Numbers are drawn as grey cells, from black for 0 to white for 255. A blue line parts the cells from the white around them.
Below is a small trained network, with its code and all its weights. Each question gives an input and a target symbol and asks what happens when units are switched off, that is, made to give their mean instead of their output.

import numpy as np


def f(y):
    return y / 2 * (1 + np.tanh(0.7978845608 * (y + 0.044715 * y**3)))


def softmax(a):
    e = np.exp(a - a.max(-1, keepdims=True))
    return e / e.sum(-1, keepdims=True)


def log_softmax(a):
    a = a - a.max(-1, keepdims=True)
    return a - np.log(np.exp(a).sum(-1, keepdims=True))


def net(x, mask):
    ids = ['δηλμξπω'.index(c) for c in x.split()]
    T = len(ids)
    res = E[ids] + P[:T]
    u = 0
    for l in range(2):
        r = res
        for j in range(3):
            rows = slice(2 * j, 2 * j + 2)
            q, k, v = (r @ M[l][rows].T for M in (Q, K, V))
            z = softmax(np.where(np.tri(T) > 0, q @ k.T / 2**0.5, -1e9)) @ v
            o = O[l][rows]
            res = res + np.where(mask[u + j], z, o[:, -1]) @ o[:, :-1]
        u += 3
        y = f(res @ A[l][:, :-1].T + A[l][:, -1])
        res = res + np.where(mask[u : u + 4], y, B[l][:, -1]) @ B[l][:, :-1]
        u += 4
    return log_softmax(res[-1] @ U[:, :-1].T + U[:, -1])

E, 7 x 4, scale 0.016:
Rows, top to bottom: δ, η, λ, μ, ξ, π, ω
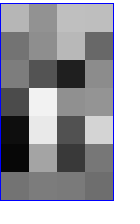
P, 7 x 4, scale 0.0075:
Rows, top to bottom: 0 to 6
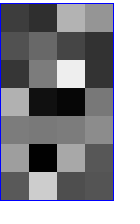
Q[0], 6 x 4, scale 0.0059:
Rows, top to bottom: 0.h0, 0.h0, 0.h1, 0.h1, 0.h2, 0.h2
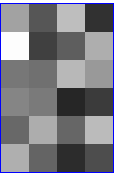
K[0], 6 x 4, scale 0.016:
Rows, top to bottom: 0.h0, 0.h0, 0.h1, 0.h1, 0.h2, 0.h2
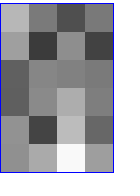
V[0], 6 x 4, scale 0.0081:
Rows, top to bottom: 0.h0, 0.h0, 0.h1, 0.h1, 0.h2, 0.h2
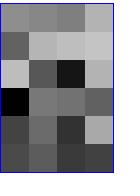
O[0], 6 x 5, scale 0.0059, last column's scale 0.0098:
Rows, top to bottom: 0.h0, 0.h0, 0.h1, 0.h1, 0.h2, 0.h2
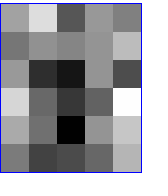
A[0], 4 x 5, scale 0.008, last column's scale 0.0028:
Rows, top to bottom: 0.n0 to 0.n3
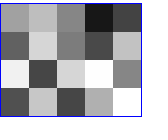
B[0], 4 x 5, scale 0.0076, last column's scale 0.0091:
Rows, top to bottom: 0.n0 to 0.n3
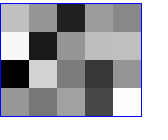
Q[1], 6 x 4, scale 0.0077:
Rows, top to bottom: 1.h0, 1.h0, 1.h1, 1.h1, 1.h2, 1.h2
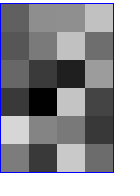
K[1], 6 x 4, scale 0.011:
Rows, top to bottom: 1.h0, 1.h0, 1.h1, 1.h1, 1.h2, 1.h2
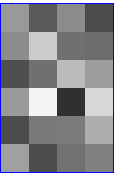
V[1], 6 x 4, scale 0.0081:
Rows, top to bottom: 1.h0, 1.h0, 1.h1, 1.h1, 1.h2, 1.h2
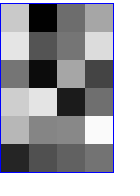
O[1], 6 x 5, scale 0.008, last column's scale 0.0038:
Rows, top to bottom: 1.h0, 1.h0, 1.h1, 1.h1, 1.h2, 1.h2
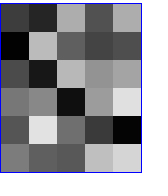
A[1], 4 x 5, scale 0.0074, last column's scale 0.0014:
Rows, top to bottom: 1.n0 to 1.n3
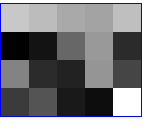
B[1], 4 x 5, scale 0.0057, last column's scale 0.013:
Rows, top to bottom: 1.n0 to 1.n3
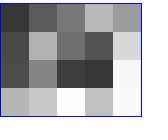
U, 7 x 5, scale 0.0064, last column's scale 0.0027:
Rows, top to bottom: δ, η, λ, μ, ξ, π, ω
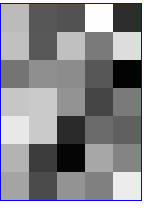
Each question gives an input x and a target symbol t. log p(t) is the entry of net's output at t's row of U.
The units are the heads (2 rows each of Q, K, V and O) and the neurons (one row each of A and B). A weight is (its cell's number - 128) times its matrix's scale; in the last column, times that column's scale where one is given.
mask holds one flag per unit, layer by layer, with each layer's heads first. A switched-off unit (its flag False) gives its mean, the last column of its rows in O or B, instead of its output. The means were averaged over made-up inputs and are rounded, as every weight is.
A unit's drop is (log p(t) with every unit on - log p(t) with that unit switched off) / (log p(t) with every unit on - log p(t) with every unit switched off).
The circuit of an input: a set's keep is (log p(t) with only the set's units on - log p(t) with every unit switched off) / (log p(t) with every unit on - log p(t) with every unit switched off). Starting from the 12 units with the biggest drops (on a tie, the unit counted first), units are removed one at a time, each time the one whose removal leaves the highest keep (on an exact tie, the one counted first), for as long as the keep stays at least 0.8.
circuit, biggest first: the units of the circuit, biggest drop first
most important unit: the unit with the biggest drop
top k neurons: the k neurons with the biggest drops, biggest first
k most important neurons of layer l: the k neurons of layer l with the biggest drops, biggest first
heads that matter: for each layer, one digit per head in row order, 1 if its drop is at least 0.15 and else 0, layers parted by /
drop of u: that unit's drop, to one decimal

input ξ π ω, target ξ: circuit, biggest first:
1.h1, 0.h2
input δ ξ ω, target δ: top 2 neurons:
0.n2, 1.n0
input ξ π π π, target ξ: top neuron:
1.n3
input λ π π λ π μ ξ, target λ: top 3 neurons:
1.n1, 0.n2, 1.n3
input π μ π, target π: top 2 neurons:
1.n2, 0.n1
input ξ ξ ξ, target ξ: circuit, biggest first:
1.h1, 1.h0
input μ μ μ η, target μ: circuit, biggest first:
0.n1, 1.h2, 0.h1, 0.h2
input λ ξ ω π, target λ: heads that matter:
010 / 100
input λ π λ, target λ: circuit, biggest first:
1.h0, 1.n1, 0.h1, 0.h2
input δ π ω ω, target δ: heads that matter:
011 / 100
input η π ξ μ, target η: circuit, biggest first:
1.h1, 0.h2
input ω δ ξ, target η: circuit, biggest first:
1.h1, 0.h2, 1.n2
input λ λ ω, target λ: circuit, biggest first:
1.h0, 1.n1, 0.h1
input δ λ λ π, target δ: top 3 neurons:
0.n2, 0.n1, 1.n2
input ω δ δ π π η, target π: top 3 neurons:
1.n3, 0.n2, 0.n3
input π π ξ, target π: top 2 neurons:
0.n1, 1.n2
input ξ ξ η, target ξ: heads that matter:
001 / 010
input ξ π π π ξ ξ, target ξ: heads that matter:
111 / 010
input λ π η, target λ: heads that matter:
011 / 110
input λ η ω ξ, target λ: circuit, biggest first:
1.h0, 1.n1, 0.h1
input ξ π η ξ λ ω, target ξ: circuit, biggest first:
1.h1
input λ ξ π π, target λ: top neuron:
1.n3
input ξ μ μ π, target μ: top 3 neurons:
0.n1, 1.n3, 0.n2
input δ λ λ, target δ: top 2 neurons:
0.n2, 0.n1
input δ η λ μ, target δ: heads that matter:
011 / 100
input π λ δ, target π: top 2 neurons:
0.n1, 1.n2
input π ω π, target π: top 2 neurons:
0.n1, 1.n2
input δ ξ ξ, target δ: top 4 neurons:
0.n2, 1.n0, 1.n2, 1.n1
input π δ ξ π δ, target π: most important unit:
0.h2
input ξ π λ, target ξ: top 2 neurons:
1.n3, 0.n1
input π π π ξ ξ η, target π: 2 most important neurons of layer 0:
0.n3, 0.n1
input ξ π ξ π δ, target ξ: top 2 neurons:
0.n2, 0.n1
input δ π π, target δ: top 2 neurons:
0.n2, 1.n0
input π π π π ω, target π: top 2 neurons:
1.n2, 0.n1
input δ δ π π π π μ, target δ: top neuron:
0.n2
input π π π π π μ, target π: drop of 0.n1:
0.1
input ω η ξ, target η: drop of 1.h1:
0.3
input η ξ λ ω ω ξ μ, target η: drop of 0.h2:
0.2
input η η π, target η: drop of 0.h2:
0.2
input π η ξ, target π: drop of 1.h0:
-0.1
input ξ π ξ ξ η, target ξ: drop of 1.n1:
-0.1
